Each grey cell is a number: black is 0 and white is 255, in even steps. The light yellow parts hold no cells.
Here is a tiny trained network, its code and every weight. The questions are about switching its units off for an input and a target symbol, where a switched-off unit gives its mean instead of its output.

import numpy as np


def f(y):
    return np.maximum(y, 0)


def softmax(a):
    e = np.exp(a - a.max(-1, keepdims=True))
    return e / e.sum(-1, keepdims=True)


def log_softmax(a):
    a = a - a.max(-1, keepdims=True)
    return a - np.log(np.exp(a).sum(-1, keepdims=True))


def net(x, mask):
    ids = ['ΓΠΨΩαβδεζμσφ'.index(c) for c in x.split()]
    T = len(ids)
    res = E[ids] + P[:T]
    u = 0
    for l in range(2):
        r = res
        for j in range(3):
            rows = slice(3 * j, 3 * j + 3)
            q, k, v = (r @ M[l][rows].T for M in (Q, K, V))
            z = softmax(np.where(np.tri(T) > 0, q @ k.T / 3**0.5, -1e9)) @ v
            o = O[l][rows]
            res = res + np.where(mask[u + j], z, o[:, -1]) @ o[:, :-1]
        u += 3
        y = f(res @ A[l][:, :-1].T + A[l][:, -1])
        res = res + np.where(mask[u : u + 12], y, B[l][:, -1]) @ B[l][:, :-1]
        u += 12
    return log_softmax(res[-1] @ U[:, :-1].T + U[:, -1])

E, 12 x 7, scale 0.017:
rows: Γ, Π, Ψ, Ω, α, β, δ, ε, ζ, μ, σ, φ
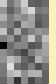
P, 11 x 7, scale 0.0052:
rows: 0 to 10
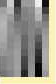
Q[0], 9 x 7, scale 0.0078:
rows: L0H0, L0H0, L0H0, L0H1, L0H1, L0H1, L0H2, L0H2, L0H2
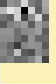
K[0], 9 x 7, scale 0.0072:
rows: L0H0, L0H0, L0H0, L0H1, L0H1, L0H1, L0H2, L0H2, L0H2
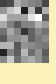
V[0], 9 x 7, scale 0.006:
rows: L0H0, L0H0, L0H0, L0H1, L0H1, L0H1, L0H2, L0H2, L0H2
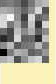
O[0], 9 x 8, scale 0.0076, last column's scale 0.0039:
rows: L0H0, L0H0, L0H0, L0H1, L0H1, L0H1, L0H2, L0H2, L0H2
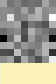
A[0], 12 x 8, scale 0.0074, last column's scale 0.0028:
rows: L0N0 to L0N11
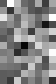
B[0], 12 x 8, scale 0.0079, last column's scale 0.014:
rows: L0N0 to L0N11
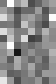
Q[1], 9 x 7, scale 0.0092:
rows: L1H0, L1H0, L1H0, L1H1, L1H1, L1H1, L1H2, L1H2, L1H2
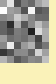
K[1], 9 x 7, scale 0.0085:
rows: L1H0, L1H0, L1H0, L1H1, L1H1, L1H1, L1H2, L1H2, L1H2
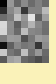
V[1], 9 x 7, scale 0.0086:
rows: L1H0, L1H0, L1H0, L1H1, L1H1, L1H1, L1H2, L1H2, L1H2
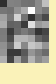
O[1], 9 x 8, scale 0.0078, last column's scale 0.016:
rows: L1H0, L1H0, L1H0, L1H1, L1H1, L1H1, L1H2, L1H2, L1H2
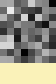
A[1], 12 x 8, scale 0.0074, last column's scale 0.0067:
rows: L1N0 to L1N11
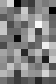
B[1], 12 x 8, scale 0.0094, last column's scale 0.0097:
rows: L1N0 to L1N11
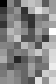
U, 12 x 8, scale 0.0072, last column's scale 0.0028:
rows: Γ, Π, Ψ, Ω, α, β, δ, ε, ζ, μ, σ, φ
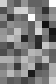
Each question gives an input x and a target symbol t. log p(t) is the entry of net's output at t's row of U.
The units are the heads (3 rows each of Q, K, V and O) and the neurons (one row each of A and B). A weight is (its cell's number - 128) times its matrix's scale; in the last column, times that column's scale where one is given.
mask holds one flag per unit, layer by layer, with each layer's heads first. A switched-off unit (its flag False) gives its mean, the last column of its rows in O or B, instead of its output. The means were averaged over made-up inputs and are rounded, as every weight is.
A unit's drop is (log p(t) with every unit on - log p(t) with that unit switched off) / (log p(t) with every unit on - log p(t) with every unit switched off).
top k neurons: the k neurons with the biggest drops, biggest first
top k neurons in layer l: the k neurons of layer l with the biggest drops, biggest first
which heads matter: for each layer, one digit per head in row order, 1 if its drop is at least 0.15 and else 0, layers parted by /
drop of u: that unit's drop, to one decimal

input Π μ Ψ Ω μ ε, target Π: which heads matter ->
000 / 001
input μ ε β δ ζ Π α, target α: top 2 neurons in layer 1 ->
[L1N3 L1N7]
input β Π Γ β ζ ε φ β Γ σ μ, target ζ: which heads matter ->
000 / 010
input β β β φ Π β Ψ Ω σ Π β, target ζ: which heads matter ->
000 / 010
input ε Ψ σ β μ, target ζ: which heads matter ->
100 / 010
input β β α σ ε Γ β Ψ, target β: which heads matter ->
011 / 100
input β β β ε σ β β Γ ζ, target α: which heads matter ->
010 / 110
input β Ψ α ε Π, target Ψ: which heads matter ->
000 / 010
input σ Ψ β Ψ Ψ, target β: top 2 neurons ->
[L0N3 L0N8]
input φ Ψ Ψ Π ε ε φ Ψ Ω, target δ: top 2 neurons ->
[L0N2 L1N6]
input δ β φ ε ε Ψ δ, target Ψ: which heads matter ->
111 / 110
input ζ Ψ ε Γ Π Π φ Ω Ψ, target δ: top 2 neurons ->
[L0N2 L1N6]
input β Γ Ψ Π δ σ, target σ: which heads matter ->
101 / 100
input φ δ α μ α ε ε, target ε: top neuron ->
[L0N2]
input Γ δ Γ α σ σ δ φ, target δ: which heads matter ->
111 / 010
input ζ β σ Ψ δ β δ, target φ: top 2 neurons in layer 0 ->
[L0N11 L0N4]
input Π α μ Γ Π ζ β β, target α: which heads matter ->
000 / 010
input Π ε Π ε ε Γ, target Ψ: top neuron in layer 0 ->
[L0N6]
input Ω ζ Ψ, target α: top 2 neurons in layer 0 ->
[L0N0 L0N6]
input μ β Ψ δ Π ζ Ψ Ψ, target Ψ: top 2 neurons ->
[L0N4 L0N2]
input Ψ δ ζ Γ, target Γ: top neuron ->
[L0N4]
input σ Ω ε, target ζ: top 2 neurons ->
[L0N6 L0N7]
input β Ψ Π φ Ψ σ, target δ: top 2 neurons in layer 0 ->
[L0N0 L0N8]
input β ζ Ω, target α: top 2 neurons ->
[L0N0 L1N3]
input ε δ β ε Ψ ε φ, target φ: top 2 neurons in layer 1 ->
[L1N11 L1N4]
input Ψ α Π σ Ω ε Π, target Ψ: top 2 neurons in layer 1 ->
[L1N8 L1N7]
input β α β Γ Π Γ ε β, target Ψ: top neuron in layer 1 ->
[L1N7]
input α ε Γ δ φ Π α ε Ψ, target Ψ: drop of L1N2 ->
0.2
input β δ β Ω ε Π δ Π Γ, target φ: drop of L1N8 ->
0.1
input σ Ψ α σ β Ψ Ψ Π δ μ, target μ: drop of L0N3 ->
-0.1
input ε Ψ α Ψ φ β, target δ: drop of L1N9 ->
0.0
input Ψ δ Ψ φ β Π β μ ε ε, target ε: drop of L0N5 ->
0.1
